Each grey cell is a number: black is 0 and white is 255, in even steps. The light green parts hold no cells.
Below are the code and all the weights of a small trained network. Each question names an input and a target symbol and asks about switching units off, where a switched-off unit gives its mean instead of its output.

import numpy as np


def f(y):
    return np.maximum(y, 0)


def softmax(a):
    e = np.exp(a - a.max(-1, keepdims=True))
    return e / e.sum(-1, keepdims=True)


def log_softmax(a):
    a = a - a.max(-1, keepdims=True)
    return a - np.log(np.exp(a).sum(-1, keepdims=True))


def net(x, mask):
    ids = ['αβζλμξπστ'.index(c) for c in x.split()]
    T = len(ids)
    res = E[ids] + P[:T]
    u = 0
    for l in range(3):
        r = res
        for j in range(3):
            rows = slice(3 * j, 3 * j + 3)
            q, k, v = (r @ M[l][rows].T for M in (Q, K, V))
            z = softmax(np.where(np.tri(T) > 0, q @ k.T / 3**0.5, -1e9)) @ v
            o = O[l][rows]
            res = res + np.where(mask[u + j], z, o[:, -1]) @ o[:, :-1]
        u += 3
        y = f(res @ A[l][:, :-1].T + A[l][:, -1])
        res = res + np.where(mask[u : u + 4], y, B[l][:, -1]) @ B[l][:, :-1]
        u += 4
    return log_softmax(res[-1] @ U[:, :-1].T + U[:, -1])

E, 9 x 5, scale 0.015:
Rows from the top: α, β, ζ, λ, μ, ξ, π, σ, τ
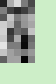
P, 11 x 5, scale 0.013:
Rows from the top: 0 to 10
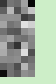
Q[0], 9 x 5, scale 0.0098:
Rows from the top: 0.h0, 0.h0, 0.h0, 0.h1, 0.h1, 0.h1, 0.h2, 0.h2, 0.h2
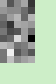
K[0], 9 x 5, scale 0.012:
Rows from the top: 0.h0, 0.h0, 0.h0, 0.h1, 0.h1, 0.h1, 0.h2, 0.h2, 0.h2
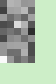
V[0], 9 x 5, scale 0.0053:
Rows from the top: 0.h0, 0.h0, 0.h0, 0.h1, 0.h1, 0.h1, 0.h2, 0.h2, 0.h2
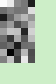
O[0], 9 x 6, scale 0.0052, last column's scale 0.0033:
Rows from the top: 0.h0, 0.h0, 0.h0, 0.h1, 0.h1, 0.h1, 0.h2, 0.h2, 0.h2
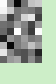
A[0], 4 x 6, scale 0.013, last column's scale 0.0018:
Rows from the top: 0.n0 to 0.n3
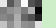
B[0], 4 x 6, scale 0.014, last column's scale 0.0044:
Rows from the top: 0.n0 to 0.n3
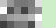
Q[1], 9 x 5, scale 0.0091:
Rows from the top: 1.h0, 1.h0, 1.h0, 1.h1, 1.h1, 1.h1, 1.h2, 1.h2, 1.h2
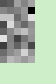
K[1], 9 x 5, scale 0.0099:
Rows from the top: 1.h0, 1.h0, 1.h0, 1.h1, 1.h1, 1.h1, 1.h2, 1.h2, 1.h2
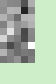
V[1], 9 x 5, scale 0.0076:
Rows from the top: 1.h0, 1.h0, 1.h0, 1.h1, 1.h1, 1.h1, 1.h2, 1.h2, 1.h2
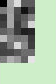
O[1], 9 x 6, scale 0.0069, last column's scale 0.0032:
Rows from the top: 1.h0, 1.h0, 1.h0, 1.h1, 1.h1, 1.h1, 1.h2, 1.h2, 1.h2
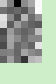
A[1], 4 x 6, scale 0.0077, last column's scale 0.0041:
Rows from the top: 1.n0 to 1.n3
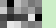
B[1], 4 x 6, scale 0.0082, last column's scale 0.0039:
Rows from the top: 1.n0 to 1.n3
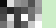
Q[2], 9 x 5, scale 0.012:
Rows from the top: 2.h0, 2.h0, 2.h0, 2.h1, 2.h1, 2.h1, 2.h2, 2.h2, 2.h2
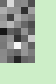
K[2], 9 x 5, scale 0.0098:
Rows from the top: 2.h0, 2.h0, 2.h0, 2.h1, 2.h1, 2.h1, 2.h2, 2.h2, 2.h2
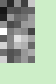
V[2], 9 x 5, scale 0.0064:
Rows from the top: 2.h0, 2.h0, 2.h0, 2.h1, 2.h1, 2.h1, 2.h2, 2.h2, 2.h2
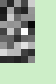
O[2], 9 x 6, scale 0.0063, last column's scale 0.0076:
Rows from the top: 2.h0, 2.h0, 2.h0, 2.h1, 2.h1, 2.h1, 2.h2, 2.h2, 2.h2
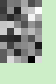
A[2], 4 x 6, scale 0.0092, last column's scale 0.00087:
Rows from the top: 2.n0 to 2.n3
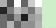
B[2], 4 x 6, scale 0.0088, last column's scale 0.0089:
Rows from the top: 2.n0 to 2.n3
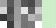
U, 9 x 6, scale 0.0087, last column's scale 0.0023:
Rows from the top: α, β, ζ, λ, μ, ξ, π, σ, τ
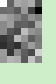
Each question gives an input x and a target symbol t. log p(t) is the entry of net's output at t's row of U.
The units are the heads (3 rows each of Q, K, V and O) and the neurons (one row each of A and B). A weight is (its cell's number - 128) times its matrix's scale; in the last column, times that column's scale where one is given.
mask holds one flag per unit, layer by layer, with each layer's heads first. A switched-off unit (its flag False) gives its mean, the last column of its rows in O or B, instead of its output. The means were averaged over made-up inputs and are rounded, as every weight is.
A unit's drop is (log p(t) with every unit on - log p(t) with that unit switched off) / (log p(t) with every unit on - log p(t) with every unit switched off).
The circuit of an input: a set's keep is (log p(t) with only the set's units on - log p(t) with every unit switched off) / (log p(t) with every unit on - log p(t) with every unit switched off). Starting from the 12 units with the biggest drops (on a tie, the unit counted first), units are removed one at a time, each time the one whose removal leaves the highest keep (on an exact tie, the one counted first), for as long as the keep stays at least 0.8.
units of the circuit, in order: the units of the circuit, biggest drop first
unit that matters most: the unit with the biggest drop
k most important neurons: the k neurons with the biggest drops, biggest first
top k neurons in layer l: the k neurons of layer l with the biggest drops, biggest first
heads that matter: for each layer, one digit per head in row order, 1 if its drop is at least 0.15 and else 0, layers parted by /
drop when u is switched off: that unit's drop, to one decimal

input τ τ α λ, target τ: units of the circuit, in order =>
[1.n3 1.h0]
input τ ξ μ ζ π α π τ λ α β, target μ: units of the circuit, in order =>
[1.n2 2.n3]
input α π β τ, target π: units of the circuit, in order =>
[0.n1 2.h0 1.n1]
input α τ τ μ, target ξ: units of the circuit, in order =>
[1.h0]
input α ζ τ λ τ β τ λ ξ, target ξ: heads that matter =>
100 / 010 / 000
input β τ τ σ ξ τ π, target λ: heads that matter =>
010 / 010 / 001
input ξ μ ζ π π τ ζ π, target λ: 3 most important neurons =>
[0.n3 0.n0 2.n1]
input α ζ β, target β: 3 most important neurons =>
[1.n2 0.n2 0.n1]
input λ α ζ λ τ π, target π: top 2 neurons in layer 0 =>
[0.n3 0.n0]
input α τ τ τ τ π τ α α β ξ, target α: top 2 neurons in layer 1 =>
[1.n2 1.n1]
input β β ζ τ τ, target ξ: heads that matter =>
011 / 101 / 000
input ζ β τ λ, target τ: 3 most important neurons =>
[0.n0 1.n3 0.n1]
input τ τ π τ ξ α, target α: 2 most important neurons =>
[0.n2 2.n1]
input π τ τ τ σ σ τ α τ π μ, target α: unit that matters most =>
1.n2
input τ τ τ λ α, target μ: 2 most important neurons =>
[1.n3 0.n0]
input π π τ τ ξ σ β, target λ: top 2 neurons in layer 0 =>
[0.n2 0.n0]
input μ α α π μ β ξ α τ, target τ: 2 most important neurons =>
[1.n3 0.n2]
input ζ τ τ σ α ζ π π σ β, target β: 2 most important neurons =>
[0.n2 1.n2]
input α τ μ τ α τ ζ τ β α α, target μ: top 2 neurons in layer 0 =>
[0.n0 0.n1]
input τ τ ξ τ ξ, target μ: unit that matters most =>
1.n2
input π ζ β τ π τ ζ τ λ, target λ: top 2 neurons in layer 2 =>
[2.n1 2.n2]
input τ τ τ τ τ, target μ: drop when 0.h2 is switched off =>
0.1
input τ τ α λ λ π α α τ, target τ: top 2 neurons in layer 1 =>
[1.n3 1.n2]
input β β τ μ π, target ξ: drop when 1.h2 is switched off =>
0.2
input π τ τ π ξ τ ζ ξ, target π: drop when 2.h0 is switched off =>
0.3
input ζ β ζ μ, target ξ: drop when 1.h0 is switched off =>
0.5
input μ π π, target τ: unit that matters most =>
0.n2
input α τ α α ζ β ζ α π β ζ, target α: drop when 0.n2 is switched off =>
-0.1
